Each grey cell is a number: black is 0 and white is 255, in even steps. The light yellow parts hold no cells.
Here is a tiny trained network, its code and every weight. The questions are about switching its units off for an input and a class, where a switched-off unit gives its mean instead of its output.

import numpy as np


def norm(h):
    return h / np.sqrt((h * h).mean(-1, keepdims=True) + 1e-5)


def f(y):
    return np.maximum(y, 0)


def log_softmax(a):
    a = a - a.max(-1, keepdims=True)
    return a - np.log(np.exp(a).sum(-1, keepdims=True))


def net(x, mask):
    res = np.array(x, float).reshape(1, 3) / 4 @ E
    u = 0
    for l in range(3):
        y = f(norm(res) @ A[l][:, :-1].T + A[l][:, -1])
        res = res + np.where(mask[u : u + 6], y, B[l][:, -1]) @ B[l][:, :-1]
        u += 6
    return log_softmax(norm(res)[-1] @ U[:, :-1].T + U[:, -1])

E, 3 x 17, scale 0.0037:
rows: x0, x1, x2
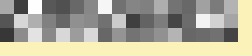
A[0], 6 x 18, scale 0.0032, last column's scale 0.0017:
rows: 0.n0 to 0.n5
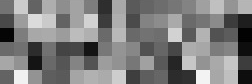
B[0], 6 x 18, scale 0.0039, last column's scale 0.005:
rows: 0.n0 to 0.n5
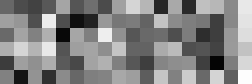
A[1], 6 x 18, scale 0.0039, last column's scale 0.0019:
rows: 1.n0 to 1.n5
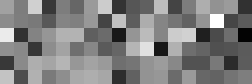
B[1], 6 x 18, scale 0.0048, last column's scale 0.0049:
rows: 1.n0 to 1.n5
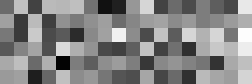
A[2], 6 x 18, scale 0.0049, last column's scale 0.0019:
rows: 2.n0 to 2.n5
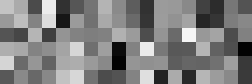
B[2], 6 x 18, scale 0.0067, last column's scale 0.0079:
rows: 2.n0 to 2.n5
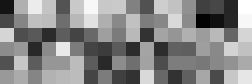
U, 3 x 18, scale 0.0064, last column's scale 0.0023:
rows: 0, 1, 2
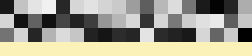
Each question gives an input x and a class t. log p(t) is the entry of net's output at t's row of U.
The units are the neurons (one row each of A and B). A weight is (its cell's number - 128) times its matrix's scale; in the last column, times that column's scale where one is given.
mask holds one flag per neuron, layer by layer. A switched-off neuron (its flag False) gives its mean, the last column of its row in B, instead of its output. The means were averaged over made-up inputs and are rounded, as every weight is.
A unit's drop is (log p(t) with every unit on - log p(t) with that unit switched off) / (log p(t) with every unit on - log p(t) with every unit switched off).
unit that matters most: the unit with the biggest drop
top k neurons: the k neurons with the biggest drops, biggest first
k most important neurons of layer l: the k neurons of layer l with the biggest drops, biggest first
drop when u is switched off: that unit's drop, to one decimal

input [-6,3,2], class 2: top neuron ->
[0.n0]
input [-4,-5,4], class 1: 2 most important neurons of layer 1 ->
[1.n2, 1.n3]
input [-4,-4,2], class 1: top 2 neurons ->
[1.n2, 0.n0]
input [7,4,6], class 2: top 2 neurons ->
[1.n0, 0.n4]
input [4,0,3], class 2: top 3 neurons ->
[1.n0, 0.n4, 0.n3]
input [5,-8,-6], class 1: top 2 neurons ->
[1.n2, 0.n2]
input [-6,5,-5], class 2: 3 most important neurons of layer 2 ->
[2.n0, 2.n1, 2.n2]
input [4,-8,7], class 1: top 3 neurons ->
[1.n2, 0.n4, 0.n3]
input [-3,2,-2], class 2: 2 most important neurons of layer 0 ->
[0.n0, 0.n2]
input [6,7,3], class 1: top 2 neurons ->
[0.n5, 1.n3]
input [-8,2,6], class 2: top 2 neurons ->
[0.n0, 1.n3]
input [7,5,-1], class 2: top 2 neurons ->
[1.n0, 1.n2]
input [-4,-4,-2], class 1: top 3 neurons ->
[1.n2, 0.n0, 1.n0]
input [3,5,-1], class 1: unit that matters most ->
0.n5
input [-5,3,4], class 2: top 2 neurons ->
[0.n0, 0.n4]
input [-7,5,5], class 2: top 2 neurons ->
[0.n0, 1.n2]
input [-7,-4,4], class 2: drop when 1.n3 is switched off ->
1.9
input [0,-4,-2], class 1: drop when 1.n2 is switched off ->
1.0
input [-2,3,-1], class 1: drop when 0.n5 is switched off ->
0.9
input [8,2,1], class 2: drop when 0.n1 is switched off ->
0.0
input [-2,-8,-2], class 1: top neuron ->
[1.n2]
